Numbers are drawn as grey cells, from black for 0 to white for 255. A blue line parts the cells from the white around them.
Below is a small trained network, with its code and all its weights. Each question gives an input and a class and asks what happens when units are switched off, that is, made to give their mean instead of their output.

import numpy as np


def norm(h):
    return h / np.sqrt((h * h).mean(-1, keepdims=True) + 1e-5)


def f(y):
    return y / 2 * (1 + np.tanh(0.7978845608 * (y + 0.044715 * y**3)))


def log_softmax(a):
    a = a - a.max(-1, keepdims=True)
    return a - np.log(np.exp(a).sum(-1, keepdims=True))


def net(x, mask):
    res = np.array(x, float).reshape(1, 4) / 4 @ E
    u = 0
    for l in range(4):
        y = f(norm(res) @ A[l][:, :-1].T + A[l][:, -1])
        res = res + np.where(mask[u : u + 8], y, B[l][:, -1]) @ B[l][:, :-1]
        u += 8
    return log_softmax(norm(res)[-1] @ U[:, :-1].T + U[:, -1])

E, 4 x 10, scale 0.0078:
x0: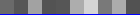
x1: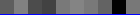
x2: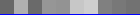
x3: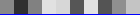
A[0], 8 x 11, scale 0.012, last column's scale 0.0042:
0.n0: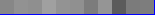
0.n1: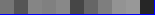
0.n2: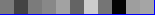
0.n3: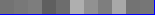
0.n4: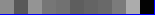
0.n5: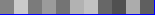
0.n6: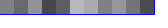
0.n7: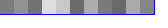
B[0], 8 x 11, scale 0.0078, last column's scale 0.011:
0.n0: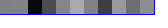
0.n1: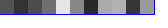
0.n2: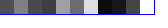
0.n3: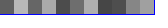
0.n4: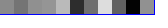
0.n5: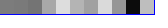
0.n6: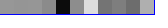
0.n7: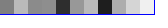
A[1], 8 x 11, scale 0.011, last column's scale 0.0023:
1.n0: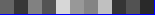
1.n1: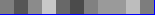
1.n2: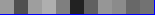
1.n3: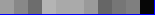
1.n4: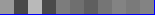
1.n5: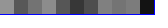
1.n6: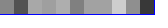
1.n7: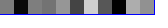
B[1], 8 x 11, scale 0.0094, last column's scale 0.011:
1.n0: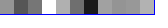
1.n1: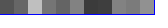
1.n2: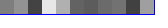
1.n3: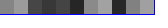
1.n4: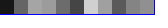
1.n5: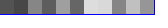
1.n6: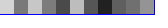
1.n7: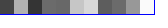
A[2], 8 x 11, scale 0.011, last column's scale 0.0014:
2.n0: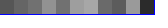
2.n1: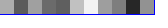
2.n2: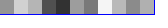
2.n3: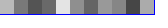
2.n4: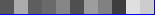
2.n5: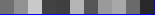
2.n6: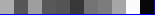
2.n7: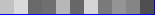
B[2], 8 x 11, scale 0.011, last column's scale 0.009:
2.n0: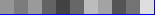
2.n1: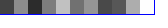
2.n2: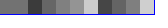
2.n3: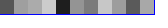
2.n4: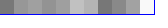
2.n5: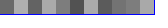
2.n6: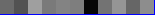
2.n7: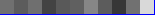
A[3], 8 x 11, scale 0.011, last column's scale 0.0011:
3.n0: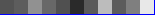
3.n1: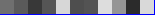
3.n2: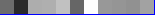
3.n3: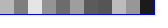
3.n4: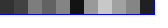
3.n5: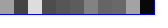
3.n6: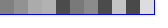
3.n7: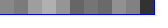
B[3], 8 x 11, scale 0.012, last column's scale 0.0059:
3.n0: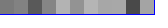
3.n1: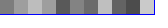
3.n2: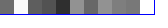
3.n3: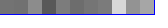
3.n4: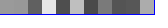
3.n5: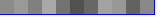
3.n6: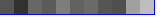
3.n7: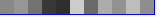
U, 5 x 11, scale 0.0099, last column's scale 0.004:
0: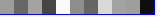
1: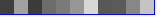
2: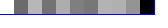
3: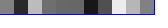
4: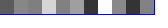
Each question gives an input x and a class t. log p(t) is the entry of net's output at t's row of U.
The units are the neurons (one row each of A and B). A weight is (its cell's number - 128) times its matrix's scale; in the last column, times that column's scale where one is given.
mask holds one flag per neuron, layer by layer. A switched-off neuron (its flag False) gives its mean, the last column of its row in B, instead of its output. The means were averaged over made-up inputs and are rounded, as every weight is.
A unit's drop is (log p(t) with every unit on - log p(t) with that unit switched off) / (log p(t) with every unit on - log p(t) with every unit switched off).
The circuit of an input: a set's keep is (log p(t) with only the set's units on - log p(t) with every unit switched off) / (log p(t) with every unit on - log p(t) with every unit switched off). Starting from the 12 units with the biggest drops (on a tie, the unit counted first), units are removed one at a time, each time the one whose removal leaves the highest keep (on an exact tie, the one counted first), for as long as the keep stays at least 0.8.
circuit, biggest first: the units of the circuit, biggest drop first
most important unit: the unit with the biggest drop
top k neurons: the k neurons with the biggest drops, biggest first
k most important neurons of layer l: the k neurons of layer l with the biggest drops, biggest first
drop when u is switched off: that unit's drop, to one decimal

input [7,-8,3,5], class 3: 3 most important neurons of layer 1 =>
(1.n7 1.n1 1.n6)
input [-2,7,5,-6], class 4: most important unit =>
0.n7
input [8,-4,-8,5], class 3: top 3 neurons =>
(0.n2 1.n6 1.n1)
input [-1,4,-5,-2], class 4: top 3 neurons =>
(0.n7 0.n2 1.n0)
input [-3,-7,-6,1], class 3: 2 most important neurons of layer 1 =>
(1.n6 1.n1)
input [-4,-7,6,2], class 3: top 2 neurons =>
(0.n2 1.n7)
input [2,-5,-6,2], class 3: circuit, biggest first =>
(1.n6 0.n2 1.n1)
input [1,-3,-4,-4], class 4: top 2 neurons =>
(0.n2 0.n7)
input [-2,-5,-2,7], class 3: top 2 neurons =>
(0.n7 0.n2)
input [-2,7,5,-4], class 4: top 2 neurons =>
(0.n7 1.n0)
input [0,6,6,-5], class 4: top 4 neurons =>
(0.n7 0.n5 1.n0 1.n7)
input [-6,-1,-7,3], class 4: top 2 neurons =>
(0.n1 0.n4)
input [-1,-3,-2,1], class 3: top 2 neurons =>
(0.n2 1.n6)
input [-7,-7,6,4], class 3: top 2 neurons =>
(0.n2 1.n7)
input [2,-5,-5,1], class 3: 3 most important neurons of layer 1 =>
(1.n6 1.n1 1.n3)
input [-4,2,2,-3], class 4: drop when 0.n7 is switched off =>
1.2
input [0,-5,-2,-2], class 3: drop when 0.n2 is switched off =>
1.0
